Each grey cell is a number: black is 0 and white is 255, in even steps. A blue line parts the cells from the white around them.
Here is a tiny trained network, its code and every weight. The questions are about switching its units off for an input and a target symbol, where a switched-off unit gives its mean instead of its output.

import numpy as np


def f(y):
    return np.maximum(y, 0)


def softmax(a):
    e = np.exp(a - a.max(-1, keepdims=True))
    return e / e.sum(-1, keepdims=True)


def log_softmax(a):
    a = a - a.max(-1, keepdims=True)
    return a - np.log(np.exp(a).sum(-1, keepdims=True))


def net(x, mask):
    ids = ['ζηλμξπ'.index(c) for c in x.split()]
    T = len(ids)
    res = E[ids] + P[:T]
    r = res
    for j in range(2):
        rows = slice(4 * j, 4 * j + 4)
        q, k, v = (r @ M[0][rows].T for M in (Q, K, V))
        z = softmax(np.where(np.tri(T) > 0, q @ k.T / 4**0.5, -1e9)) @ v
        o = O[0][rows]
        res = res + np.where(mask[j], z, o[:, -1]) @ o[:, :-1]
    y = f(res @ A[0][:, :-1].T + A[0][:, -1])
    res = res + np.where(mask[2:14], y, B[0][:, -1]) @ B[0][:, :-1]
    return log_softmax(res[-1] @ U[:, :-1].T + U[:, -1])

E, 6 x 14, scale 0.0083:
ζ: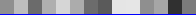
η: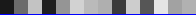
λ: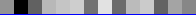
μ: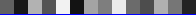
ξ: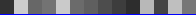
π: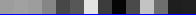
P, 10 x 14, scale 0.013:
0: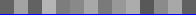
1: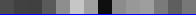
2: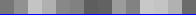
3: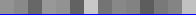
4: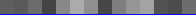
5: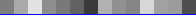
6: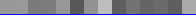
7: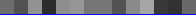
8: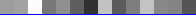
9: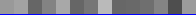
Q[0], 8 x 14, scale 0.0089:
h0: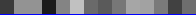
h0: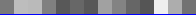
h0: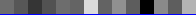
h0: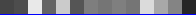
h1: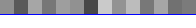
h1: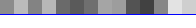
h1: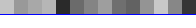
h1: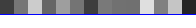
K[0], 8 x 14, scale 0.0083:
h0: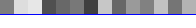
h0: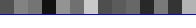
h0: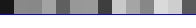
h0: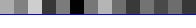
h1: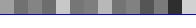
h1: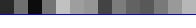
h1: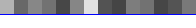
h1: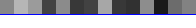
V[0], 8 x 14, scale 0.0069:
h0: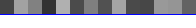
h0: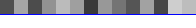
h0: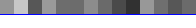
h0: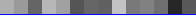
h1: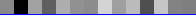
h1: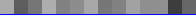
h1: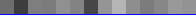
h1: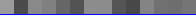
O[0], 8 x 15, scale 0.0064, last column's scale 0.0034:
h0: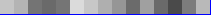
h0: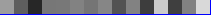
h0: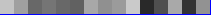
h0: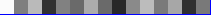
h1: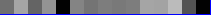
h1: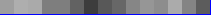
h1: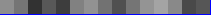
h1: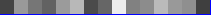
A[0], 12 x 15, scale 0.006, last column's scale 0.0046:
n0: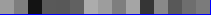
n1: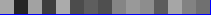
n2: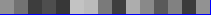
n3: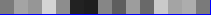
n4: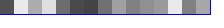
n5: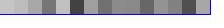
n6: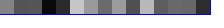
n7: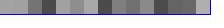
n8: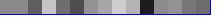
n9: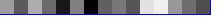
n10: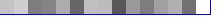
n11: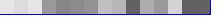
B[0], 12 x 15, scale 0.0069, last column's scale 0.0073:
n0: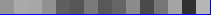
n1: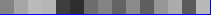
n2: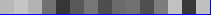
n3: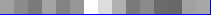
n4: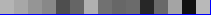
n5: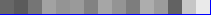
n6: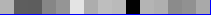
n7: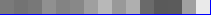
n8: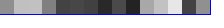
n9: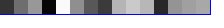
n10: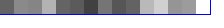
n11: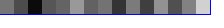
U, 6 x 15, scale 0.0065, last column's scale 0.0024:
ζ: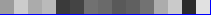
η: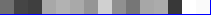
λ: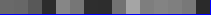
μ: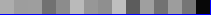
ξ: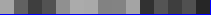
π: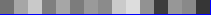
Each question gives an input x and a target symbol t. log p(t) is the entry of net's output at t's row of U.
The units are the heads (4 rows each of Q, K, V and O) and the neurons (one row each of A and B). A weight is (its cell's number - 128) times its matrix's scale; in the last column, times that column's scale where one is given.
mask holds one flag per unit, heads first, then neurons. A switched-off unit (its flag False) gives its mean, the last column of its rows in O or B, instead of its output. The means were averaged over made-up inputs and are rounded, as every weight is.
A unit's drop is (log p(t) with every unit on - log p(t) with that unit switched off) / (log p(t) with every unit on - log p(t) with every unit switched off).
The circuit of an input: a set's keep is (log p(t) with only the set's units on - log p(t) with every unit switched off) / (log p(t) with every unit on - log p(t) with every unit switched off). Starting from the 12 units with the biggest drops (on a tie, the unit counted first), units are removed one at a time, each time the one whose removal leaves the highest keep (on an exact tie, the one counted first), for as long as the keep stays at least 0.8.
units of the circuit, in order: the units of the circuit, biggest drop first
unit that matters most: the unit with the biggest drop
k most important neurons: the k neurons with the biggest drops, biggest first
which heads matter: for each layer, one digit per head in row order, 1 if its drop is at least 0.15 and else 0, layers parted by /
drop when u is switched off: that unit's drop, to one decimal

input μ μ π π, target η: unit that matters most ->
h0
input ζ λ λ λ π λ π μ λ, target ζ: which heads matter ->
10
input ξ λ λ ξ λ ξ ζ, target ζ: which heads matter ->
01
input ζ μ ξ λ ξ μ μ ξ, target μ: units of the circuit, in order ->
(n6 h0 h1)
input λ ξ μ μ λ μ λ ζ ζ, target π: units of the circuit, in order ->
(n9 n3 h1)
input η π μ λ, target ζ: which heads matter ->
01
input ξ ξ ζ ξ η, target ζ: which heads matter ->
01
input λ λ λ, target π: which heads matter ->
11
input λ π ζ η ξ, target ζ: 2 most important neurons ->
(n2 n1)
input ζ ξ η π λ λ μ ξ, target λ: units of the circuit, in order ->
(h0 h1 n9)
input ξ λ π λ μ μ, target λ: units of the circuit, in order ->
(n11 n9 h1)
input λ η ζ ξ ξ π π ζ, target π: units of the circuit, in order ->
(h0 h1)
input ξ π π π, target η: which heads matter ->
01
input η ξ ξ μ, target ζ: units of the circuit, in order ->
(n8)
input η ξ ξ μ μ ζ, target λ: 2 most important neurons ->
(n11 n9)
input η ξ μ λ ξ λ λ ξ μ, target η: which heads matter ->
00
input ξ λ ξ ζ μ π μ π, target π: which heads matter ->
11
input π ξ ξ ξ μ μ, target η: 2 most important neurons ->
(n11 n5)
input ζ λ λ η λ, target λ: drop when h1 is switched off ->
0.6
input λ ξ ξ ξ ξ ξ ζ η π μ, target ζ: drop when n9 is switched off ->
0.1
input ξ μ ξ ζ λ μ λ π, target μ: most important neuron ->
(n6)
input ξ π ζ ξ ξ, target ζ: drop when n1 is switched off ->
0.3
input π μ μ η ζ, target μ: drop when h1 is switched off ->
0.5
